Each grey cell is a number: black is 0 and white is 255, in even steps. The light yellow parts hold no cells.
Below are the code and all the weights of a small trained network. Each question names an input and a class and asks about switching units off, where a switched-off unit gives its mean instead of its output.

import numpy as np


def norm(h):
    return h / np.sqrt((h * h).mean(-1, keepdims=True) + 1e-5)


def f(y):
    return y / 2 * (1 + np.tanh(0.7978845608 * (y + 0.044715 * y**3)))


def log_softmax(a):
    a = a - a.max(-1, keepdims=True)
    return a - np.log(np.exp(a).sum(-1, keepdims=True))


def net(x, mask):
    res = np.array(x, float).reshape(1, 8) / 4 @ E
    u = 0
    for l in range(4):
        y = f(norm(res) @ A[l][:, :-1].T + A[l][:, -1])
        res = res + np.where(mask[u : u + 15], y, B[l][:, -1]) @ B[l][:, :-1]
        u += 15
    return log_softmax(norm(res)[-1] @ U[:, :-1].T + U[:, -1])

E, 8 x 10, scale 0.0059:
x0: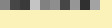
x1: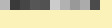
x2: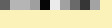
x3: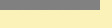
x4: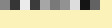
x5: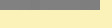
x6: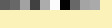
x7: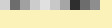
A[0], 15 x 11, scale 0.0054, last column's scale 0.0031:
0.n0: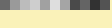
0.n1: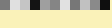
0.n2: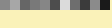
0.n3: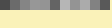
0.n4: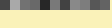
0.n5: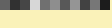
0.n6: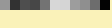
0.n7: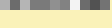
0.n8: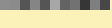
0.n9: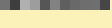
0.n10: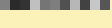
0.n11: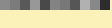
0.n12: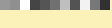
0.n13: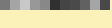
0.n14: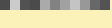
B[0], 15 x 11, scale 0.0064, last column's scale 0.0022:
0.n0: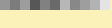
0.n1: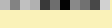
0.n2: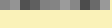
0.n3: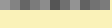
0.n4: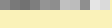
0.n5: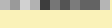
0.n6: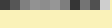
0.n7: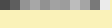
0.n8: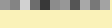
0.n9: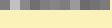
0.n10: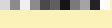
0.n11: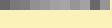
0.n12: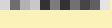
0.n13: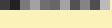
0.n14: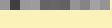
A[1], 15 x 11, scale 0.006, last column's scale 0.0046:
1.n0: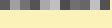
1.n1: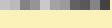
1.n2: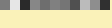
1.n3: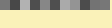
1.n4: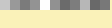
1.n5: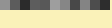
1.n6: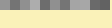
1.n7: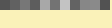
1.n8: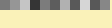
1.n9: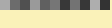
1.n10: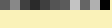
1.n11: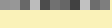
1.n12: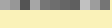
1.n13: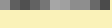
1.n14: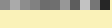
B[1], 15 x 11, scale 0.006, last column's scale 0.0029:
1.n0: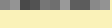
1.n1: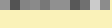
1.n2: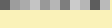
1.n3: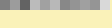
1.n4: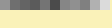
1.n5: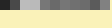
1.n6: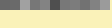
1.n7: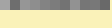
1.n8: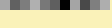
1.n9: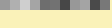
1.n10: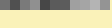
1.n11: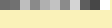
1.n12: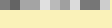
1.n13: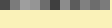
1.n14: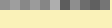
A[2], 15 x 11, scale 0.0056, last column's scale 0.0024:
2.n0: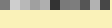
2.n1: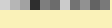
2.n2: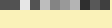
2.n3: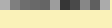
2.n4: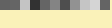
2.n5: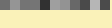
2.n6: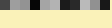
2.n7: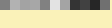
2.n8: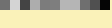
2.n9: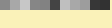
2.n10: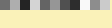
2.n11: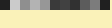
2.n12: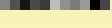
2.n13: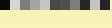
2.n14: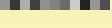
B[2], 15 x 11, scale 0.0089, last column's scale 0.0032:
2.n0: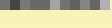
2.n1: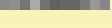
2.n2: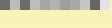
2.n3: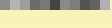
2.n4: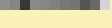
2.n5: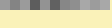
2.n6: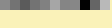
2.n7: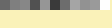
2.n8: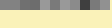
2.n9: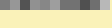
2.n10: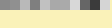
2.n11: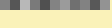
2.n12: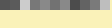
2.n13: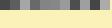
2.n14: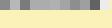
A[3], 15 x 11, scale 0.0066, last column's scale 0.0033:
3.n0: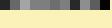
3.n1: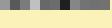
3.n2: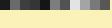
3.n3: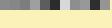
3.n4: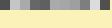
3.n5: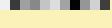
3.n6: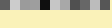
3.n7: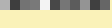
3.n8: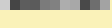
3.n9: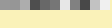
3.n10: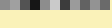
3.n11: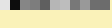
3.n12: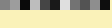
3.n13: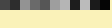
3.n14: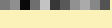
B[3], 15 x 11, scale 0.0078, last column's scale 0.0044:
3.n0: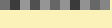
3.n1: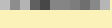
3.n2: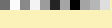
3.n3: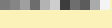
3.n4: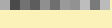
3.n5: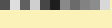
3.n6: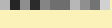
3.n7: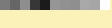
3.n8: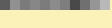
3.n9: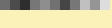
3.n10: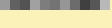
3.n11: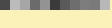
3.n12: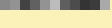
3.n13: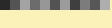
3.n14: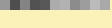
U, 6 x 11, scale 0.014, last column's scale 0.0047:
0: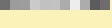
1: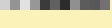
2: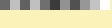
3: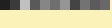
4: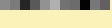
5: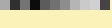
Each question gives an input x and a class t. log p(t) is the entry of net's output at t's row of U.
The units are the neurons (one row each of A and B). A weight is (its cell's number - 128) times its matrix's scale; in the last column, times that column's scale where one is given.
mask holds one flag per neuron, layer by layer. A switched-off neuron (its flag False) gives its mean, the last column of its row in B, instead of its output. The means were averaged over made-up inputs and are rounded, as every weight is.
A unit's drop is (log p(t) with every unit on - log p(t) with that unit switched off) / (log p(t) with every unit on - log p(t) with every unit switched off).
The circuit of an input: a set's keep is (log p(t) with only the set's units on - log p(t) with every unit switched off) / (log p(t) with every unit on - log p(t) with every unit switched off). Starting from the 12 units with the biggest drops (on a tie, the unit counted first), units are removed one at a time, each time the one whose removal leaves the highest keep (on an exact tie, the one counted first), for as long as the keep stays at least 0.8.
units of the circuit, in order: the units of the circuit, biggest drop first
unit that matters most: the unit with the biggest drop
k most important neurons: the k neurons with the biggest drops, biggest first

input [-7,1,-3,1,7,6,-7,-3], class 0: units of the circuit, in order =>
(2.n2)
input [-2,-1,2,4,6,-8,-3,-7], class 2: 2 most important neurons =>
(3.n2 1.n10)
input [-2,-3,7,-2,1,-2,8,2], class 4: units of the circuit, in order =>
(2.n6 2.n4)
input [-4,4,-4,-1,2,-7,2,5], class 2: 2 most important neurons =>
(3.n5 0.n10)
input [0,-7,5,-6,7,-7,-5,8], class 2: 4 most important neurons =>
(1.n11 3.n5 1.n1 2.n10)
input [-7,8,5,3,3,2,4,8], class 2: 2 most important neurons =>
(3.n5 0.n0)
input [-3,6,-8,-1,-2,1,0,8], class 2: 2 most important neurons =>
(3.n5 2.n7)
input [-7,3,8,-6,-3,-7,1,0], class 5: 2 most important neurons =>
(0.n10 3.n6)
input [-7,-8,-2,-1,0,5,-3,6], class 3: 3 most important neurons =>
(0.n13 2.n0 0.n10)
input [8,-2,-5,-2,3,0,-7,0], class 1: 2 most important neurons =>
(0.n10 0.n5)
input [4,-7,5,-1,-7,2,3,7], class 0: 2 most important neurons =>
(2.n10 1.n2)
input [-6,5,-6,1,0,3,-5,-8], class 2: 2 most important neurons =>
(3.n2 0.n10)
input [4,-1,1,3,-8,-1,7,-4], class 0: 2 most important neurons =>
(1.n2 2.n10)
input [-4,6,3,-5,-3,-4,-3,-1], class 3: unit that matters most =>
2.n12
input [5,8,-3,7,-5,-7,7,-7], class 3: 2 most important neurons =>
(2.n12 2.n10)
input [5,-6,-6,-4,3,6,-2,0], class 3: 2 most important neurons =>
(2.n13 2.n11)
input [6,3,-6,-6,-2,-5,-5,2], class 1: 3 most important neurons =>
(0.n10 0.n5 2.n7)
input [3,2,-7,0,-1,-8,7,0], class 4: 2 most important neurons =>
(2.n6 3.n10)
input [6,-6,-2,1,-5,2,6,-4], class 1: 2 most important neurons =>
(0.n10 1.n9)
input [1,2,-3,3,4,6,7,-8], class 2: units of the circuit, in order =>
(3.n2)
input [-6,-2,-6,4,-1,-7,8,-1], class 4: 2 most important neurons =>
(2.n6 0.n10)
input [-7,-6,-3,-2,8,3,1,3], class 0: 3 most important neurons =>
(2.n2 0.n10 2.n14)
